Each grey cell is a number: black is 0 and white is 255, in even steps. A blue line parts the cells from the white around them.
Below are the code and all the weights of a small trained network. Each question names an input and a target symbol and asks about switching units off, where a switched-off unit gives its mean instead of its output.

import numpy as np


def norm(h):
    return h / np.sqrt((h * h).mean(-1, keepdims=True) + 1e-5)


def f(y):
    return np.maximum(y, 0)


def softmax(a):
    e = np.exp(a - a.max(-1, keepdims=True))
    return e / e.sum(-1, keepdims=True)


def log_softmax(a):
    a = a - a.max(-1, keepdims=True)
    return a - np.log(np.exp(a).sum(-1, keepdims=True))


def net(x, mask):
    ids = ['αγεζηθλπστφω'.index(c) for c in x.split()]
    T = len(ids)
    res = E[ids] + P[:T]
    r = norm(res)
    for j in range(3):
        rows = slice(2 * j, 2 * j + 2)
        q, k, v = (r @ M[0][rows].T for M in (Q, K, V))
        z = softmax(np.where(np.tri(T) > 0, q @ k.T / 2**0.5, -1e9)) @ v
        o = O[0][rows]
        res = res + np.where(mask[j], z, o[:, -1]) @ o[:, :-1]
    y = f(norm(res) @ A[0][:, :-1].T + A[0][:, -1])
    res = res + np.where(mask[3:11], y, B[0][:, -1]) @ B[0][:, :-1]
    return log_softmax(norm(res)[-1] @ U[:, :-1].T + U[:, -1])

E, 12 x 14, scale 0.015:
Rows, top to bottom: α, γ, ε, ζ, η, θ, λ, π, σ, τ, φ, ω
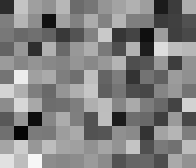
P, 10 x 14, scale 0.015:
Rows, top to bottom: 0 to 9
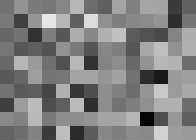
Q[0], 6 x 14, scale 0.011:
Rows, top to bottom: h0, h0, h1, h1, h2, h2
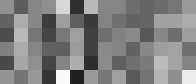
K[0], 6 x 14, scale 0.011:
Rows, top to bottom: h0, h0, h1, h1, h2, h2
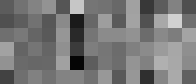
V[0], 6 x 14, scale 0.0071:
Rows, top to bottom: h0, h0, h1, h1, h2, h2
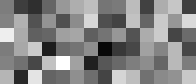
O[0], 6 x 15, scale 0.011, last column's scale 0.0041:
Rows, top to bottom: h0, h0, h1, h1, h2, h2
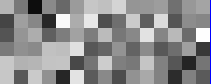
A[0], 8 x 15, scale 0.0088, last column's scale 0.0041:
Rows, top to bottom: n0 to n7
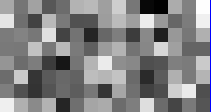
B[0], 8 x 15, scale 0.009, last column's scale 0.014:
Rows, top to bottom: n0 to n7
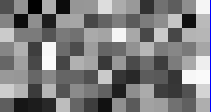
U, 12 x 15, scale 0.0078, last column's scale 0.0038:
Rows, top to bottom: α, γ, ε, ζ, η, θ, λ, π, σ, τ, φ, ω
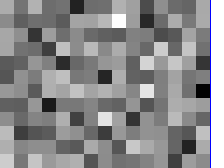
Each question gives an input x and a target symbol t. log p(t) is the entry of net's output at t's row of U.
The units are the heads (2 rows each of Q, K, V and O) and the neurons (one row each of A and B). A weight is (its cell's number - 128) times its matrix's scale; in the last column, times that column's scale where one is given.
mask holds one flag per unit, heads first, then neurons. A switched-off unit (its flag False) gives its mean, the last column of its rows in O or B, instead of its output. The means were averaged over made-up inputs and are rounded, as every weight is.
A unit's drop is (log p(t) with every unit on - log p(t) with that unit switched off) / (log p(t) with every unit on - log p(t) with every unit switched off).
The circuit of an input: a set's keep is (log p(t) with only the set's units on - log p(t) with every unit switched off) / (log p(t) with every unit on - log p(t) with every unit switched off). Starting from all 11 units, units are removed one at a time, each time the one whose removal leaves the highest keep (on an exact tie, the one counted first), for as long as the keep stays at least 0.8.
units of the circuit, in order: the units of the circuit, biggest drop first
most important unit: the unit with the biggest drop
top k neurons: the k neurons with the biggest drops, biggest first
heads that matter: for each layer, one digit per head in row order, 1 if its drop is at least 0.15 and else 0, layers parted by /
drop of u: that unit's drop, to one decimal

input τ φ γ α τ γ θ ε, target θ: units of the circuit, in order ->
[h0, h1, h2, n5]
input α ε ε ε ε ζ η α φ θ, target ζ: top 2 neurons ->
[n4, n0]
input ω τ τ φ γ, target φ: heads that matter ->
101
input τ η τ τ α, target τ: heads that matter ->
001
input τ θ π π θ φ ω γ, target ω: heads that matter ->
111
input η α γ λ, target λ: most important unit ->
h1
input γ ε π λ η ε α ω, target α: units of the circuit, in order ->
[h0, n2, n5, n4]
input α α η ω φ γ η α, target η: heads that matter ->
010
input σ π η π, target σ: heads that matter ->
001
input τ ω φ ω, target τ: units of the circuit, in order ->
[n7, h2]
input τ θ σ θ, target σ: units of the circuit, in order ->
[h2, n4]
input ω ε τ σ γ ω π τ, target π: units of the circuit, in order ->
[h0, n4]
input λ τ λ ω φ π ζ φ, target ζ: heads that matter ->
100
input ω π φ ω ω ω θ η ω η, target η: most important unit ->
n6
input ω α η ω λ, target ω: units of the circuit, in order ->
[h0, h2, h1, n4]
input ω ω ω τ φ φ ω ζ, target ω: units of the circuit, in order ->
[h2, h1, n0, n4]
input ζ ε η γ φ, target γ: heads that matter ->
101
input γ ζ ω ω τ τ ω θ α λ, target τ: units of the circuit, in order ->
[h2, n7]
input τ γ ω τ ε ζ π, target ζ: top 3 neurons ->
[n0, n6, n3]
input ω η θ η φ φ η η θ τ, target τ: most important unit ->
h2
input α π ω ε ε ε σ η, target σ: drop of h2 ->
0.9
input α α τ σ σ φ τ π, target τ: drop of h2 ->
0.5
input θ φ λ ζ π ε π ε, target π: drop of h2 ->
0.2
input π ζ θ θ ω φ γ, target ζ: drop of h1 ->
0.0
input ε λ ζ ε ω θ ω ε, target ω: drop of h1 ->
0.3
